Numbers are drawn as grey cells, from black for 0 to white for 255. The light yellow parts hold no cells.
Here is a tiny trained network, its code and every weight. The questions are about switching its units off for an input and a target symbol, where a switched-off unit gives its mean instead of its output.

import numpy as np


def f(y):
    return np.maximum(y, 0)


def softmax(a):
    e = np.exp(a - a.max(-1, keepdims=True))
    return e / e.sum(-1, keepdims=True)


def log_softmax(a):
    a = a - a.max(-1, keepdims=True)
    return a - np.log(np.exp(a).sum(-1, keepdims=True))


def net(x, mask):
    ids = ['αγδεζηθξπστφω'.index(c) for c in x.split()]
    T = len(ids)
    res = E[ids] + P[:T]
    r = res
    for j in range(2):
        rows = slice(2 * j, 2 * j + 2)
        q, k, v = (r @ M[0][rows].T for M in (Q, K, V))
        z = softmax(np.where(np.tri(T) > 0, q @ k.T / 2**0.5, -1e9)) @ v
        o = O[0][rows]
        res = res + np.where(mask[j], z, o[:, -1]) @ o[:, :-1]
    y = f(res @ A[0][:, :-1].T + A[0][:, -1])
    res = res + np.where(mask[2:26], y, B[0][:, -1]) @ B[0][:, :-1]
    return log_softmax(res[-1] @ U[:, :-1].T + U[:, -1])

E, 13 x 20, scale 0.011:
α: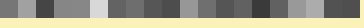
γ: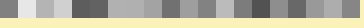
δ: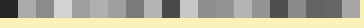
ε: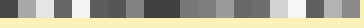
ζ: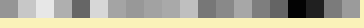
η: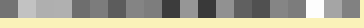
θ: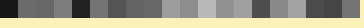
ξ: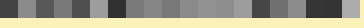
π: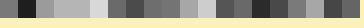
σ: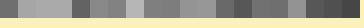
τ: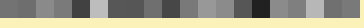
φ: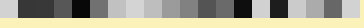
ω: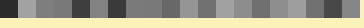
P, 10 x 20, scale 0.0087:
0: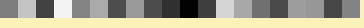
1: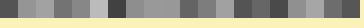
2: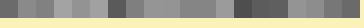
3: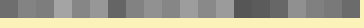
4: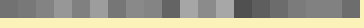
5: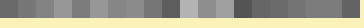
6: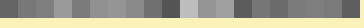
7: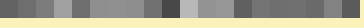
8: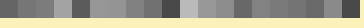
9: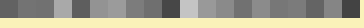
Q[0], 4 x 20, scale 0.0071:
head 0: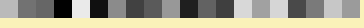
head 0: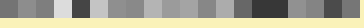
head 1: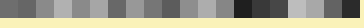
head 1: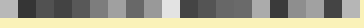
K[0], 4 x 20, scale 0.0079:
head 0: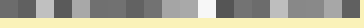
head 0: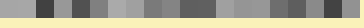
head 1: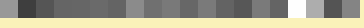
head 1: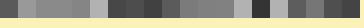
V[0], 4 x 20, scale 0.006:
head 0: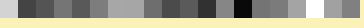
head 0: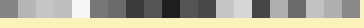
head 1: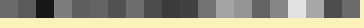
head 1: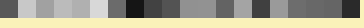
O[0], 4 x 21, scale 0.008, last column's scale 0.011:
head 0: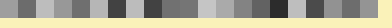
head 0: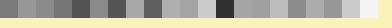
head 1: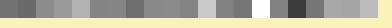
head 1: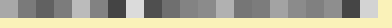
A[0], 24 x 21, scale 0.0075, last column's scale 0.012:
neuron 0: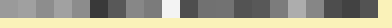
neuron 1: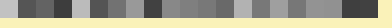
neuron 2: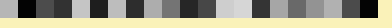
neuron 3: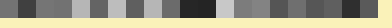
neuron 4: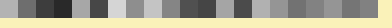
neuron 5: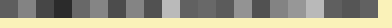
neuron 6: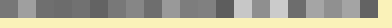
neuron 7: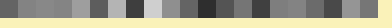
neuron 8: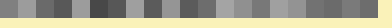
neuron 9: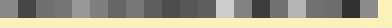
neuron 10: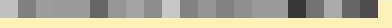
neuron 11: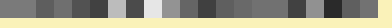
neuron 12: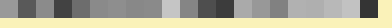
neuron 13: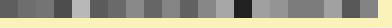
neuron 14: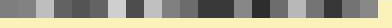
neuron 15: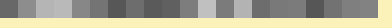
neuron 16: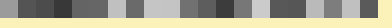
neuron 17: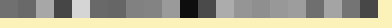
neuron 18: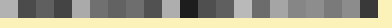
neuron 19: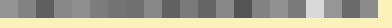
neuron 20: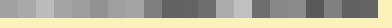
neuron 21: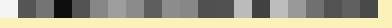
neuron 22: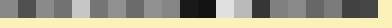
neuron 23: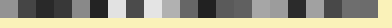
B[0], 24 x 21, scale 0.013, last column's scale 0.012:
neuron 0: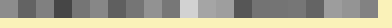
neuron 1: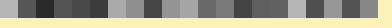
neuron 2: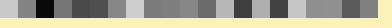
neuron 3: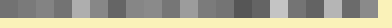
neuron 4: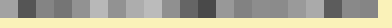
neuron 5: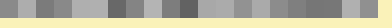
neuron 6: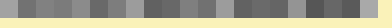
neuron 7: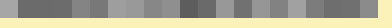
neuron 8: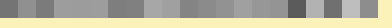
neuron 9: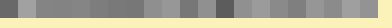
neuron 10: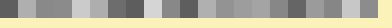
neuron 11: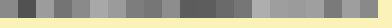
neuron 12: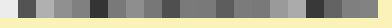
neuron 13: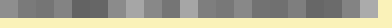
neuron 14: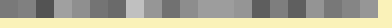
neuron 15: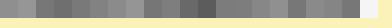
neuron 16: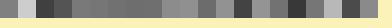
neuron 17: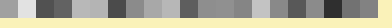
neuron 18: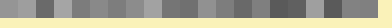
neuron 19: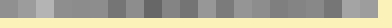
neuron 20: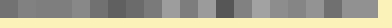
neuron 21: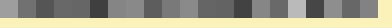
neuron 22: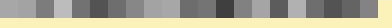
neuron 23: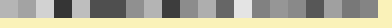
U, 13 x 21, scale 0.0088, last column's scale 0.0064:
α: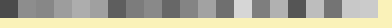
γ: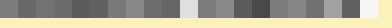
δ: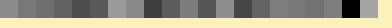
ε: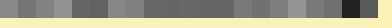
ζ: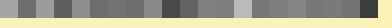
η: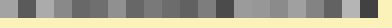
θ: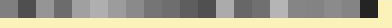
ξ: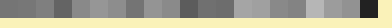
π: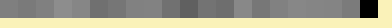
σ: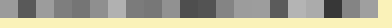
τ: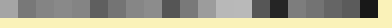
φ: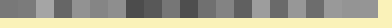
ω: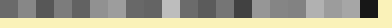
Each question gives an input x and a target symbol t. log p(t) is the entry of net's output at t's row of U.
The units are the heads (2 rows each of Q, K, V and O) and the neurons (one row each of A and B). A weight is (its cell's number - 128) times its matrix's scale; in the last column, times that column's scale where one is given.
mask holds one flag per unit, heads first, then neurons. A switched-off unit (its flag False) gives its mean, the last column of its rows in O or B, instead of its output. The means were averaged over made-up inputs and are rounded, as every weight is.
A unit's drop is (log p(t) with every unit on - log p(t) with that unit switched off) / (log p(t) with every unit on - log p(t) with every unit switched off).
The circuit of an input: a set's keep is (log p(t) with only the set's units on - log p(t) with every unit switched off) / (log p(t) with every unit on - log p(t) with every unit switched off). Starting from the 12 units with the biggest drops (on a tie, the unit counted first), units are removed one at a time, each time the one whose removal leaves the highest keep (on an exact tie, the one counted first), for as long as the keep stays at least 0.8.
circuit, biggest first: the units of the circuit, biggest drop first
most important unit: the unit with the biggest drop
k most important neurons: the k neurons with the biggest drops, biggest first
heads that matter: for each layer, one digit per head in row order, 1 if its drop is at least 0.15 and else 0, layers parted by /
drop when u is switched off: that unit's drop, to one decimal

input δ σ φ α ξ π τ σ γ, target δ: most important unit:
neuron 16
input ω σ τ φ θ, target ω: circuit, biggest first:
[head 1; neuron 16]
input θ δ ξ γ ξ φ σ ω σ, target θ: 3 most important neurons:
[neuron 3; neuron 11; neuron 7]
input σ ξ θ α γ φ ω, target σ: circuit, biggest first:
[head 1; head 0; neuron 7]
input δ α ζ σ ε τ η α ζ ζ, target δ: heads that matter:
01
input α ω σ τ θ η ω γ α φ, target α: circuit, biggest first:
[head 1; neuron 10]
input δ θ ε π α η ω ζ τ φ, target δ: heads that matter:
10
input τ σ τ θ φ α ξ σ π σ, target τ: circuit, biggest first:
[head 0; head 1; neuron 14]
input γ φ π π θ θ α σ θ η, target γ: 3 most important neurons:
[neuron 16; neuron 14; neuron 12]
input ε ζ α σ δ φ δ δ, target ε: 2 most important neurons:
[neuron 22; neuron 3]
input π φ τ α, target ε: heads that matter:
10
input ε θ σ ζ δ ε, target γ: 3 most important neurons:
[neuron 1; neuron 13; neuron 6]
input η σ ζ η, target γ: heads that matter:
10
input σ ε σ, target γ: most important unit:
neuron 0
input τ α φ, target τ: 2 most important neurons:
[neuron 13; neuron 15]
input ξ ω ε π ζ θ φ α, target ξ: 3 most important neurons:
[neuron 11; neuron 23; neuron 7]
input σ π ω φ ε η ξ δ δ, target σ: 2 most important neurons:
[neuron 7; neuron 11]
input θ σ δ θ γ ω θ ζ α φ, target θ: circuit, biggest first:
[head 0; neuron 4; neuron 3]
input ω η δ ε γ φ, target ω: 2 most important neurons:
[neuron 16; neuron 10]
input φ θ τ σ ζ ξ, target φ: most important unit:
head 1
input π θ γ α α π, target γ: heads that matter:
01
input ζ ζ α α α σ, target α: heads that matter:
11
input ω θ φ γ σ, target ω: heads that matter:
01
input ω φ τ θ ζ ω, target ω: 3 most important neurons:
[neuron 16; neuron 11; neuron 7]
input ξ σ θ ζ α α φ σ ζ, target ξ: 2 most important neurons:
[neuron 11; neuron 23]
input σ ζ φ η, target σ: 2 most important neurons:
[neuron 7; neuron 11]
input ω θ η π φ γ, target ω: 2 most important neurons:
[neuron 16; neuron 11]
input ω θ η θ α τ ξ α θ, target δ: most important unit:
neuron 6
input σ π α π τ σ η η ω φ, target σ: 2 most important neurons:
[neuron 4; neuron 9]
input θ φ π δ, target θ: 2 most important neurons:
[neuron 3; neuron 7]
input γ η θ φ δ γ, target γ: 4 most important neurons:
[neuron 16; neuron 14; neuron 12; neuron 6]
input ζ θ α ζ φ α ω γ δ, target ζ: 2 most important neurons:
[neuron 23; neuron 11]
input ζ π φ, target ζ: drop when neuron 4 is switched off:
0.2
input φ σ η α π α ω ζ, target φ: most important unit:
head 0
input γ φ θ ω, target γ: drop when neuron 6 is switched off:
0.1
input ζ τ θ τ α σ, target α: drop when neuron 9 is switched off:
-0.1
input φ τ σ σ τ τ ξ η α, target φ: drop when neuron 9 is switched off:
0.1
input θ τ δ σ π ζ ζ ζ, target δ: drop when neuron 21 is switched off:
0.5
